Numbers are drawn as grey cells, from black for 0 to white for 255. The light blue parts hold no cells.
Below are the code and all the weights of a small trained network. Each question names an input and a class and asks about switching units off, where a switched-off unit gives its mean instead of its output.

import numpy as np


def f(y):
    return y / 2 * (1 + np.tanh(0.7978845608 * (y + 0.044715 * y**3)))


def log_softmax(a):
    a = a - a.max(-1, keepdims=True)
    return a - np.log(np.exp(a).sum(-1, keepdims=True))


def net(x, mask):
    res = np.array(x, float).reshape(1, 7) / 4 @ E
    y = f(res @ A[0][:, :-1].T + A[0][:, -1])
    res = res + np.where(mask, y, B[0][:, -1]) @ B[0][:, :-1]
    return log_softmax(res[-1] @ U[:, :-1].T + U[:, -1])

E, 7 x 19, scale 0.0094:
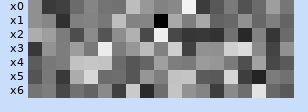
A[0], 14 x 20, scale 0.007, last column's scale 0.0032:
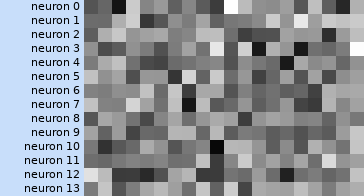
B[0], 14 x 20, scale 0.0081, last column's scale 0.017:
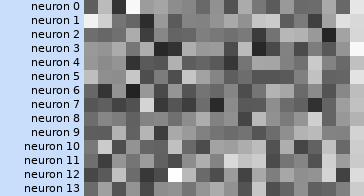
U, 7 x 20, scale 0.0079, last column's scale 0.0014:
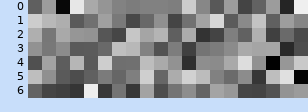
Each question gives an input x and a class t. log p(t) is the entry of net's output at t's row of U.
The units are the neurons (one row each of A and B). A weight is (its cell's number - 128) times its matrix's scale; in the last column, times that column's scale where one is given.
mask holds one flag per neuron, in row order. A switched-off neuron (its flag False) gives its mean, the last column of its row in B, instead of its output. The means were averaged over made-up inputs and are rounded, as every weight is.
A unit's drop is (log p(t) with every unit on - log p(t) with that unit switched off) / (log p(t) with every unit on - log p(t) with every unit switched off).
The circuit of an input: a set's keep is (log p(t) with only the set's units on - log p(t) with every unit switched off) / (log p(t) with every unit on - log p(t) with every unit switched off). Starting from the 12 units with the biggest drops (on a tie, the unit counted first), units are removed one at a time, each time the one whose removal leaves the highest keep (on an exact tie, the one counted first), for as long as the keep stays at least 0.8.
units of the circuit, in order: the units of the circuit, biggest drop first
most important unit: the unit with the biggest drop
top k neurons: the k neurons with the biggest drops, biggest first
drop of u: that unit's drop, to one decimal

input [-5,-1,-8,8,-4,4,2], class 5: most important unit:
neuron 1
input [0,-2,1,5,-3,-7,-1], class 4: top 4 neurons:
[neuron 2; neuron 3; neuron 13; neuron 8]
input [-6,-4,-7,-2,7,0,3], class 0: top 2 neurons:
[neuron 0; neuron 2]
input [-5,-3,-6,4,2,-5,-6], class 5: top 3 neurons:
[neuron 1; neuron 11; neuron 5]
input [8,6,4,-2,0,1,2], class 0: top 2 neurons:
[neuron 10; neuron 0]
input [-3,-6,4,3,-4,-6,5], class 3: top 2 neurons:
[neuron 3; neuron 12]
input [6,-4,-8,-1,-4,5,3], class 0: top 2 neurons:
[neuron 0; neuron 10]
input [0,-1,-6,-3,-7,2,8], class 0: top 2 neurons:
[neuron 0; neuron 10]
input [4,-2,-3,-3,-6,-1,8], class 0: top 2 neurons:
[neuron 10; neuron 0]
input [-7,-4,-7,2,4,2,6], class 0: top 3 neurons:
[neuron 0; neuron 10; neuron 6]
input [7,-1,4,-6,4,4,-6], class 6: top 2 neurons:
[neuron 7; neuron 6]
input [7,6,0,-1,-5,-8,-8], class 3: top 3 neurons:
[neuron 12; neuron 4; neuron 9]
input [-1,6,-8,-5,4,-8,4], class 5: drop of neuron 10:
0.0
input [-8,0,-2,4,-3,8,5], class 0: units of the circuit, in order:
[neuron 0]
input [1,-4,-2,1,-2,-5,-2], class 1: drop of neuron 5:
-0.1
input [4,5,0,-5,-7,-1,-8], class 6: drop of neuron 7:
0.1
